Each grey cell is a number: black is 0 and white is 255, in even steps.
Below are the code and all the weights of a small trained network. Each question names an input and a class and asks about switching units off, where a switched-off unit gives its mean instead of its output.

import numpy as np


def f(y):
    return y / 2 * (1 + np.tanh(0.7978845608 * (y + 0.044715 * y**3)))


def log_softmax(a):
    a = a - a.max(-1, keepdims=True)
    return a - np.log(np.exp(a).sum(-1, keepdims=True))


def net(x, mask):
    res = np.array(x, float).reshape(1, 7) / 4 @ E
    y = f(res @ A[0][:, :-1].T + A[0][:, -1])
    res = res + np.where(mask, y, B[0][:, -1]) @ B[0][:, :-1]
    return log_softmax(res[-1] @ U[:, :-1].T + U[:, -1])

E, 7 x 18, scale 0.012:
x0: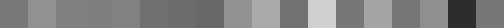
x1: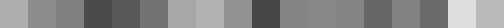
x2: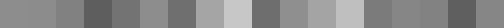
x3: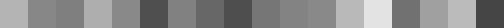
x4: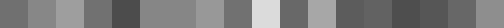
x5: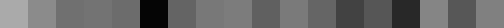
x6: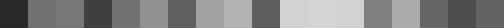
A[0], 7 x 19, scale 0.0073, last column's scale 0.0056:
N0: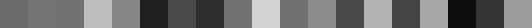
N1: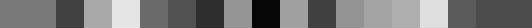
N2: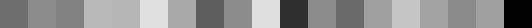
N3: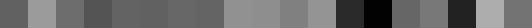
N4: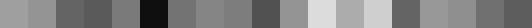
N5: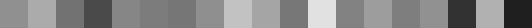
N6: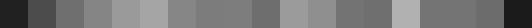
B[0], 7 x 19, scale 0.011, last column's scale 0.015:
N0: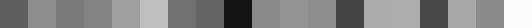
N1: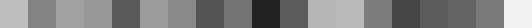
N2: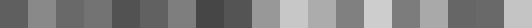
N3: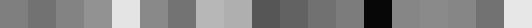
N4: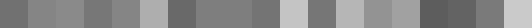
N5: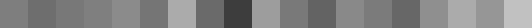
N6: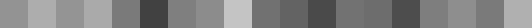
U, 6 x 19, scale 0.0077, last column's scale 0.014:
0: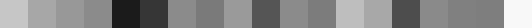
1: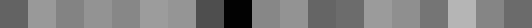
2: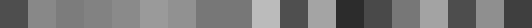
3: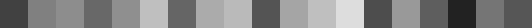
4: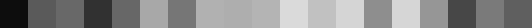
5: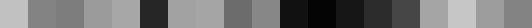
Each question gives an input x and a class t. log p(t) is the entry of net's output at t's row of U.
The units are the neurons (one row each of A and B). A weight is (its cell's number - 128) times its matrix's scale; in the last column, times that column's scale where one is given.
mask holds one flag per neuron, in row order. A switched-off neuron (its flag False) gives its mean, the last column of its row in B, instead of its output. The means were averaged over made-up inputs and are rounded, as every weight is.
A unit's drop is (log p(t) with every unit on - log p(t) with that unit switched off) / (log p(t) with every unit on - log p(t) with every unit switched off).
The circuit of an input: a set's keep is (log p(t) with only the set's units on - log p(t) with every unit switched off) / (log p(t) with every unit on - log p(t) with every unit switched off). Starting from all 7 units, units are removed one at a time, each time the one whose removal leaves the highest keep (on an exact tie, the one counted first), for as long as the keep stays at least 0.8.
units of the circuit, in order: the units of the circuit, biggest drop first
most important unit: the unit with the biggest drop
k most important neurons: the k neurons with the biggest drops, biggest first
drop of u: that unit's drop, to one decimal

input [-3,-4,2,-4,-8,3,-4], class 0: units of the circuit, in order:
(N1)
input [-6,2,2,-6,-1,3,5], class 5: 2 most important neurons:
(N4, N1)
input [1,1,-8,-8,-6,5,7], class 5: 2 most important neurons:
(N6, N4)
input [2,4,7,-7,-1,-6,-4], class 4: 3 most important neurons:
(N1, N0, N2)
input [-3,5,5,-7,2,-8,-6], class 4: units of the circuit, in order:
(N0, N1, N2)
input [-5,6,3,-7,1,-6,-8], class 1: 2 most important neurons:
(N2, N3)
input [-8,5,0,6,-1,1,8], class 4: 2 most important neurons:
(N4, N3)
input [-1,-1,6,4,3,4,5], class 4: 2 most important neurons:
(N1, N3)
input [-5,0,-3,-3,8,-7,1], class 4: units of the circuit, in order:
(N0, N1)
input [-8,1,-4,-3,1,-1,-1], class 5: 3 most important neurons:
(N0, N2, N4)
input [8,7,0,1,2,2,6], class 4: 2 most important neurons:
(N1, N5)
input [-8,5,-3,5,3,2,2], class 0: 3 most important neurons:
(N0, N3, N5)
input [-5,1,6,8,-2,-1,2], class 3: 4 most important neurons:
(N4, N6, N5, N2)
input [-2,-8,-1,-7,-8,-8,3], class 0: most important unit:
N6
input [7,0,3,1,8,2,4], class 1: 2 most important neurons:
(N5, N0)
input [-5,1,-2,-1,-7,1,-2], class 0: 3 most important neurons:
(N1, N0, N3)
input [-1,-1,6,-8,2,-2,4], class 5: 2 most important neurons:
(N5, N6)
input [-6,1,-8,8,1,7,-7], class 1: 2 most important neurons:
(N0, N3)
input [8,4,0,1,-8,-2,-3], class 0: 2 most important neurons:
(N3, N0)
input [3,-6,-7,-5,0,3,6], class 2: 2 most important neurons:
(N0, N3)
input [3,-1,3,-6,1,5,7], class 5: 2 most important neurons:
(N5, N3)
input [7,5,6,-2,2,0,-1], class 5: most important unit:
N5
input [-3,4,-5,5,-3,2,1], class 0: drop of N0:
0.6
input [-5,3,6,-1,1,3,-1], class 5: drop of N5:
-0.1
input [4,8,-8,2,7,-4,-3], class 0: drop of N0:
1.5
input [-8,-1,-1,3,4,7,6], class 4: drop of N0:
-0.1
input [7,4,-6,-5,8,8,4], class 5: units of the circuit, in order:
(N3)
